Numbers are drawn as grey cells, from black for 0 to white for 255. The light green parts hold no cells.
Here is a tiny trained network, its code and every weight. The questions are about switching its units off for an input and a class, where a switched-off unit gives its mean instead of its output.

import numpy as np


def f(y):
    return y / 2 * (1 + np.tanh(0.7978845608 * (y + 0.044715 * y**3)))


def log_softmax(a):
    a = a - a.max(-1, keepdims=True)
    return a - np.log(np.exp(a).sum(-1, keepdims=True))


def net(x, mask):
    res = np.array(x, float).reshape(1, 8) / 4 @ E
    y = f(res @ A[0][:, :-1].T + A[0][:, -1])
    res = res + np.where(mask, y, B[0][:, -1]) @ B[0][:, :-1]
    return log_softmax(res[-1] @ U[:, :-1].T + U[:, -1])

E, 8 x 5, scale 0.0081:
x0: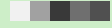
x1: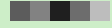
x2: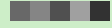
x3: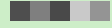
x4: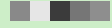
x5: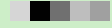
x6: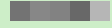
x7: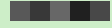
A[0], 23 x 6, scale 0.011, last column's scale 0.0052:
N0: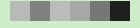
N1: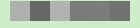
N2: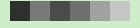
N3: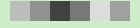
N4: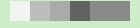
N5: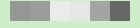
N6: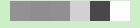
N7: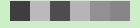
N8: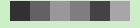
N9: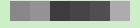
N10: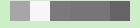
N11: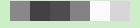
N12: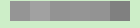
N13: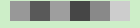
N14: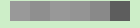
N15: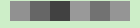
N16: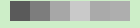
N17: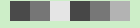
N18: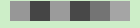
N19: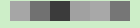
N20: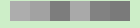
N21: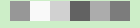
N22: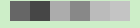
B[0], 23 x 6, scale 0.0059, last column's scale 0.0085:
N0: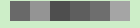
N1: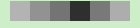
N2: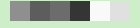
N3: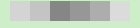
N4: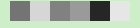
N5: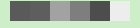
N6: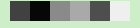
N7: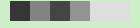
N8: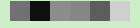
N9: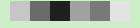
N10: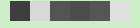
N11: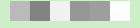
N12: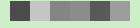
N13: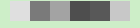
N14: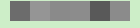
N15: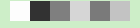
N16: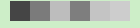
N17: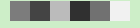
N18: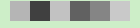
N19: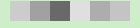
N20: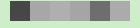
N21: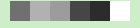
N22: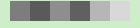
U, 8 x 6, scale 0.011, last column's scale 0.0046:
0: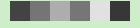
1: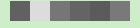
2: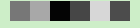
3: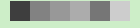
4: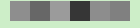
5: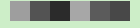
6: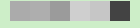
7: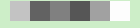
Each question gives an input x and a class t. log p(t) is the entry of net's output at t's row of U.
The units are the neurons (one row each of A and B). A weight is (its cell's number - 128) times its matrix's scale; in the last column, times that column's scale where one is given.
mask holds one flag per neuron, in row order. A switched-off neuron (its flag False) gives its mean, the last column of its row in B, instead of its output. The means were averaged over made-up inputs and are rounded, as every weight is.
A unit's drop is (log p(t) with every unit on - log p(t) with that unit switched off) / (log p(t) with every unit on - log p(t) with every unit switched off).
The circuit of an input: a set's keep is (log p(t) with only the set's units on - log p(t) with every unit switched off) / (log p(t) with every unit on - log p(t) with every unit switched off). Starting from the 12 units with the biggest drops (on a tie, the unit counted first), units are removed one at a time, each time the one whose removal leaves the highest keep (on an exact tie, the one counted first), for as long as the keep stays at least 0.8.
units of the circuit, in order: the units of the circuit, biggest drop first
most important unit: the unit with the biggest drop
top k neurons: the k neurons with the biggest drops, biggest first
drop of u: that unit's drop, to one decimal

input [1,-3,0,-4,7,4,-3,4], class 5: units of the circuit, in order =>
(N11 N2 N17)
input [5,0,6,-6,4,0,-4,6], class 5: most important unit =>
N9
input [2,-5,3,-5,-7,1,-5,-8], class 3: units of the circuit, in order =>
(N6 N5)
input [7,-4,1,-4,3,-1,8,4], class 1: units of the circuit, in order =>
(N4 N10)
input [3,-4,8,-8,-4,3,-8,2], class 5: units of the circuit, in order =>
(N6 N11)
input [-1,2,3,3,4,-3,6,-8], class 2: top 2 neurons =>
(N7 N2)
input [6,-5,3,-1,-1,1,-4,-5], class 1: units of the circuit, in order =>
(N4 N10)
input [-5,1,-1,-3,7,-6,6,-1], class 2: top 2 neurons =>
(N2 N7)
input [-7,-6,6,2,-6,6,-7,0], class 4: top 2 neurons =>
(N1 N22)
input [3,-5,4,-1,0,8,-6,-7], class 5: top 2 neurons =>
(N6 N15)
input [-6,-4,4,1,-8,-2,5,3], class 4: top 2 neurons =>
(N17 N7)
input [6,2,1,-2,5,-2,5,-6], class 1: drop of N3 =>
0.0
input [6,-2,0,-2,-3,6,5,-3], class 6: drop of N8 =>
0.1
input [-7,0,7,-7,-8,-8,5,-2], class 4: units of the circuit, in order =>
(N17)
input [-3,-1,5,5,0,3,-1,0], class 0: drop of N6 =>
-0.1
